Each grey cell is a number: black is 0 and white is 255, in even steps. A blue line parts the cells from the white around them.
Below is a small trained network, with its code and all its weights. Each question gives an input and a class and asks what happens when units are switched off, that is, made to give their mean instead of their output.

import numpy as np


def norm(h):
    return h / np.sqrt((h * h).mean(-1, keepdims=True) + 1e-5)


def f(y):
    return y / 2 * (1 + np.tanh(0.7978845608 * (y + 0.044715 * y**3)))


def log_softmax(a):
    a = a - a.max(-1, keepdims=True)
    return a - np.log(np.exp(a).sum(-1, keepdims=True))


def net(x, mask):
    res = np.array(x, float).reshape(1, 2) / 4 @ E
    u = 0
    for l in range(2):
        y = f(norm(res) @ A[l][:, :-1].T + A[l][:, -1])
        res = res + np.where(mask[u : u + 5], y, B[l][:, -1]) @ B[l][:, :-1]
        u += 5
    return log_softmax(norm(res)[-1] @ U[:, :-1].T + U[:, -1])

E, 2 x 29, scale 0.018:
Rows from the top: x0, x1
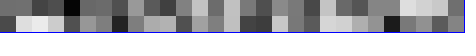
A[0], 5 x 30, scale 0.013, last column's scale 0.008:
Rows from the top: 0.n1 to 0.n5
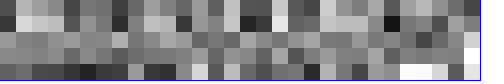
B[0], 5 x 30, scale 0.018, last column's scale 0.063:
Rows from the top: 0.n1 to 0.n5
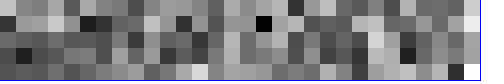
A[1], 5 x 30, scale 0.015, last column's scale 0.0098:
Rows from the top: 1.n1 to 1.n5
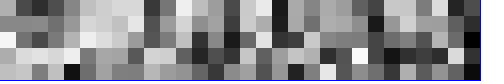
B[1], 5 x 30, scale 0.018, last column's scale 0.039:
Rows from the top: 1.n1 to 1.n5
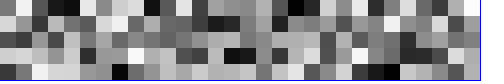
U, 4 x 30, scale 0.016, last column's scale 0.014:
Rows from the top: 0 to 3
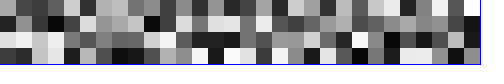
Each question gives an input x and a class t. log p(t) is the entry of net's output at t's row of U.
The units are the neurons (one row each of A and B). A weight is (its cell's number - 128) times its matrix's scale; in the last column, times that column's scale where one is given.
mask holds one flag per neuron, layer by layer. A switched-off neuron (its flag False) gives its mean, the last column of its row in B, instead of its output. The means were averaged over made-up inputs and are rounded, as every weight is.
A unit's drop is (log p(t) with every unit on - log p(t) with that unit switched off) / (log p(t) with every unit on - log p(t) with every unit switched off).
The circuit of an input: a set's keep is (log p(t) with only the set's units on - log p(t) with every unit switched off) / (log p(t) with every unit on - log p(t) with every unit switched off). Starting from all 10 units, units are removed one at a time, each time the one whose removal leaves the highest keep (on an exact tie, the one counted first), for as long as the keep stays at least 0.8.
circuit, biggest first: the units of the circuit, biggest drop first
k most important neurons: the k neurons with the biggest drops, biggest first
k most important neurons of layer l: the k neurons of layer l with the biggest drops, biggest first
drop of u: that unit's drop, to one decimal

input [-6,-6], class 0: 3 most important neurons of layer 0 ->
(0.n5, 0.n1, 0.n2)
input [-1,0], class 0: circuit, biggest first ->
(0.n1, 0.n5, 1.n1, 0.n2)
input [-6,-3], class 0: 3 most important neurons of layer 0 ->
(0.n1, 0.n5, 0.n2)
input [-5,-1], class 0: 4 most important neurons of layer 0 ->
(0.n1, 0.n5, 0.n2, 0.n3)
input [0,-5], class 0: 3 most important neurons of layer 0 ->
(0.n1, 0.n5, 0.n3)
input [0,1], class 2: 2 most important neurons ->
(0.n2, 0.n5)
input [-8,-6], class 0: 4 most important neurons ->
(0.n5, 1.n1, 0.n2, 0.n1)
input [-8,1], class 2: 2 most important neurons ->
(0.n5, 0.n4)
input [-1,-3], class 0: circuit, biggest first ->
(0.n5, 1.n1, 0.n2)
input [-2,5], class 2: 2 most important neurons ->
(0.n5, 1.n4)
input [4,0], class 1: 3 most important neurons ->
(0.n2, 0.n5, 1.n1)
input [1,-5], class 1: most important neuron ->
(0.n2)
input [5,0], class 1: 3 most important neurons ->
(0.n2, 0.n5, 1.n1)
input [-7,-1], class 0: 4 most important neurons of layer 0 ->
(0.n1, 0.n5, 0.n2, 0.n3)
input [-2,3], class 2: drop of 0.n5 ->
0.7
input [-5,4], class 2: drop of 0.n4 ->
0.0
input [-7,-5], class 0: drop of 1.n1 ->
0.5
